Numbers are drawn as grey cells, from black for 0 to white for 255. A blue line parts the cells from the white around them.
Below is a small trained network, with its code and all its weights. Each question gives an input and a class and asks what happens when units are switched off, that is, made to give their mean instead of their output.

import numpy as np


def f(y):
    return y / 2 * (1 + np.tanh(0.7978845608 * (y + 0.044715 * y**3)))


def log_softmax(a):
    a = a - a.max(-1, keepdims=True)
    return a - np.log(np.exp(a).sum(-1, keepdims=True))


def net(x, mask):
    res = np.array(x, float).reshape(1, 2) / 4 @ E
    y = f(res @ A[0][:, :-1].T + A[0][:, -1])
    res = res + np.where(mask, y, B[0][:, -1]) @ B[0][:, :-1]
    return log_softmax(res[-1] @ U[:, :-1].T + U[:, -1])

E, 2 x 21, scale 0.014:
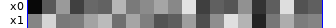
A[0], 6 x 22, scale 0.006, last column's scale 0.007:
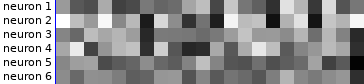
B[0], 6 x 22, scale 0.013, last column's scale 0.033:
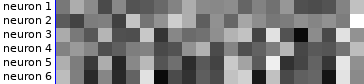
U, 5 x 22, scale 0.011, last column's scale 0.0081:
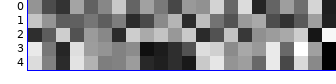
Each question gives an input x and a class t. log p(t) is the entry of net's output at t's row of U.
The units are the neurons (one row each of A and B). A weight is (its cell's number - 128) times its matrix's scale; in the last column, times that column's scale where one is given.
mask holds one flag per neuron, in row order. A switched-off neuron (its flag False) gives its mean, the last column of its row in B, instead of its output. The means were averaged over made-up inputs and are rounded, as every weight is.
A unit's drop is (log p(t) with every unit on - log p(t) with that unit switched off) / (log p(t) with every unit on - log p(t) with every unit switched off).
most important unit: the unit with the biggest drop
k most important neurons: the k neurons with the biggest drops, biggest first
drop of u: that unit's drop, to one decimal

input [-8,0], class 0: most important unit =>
neuron 2
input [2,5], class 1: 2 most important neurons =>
neuron 2; neuron 4
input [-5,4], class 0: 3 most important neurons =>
neuron 2; neuron 3; neuron 1
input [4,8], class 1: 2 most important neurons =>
neuron 4; neuron 2
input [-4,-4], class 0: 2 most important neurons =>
neuron 2; neuron 4
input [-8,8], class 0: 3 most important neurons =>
neuron 2; neuron 3; neuron 1
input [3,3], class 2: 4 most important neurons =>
neuron 3; neuron 6; neuron 5; neuron 4
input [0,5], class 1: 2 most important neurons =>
neuron 2; neuron 4
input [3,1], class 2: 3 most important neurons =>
neuron 3; neuron 6; neuron 4
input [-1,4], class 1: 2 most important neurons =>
neuron 4; neuron 2
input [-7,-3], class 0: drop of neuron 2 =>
1.0
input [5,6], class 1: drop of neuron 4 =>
0.3
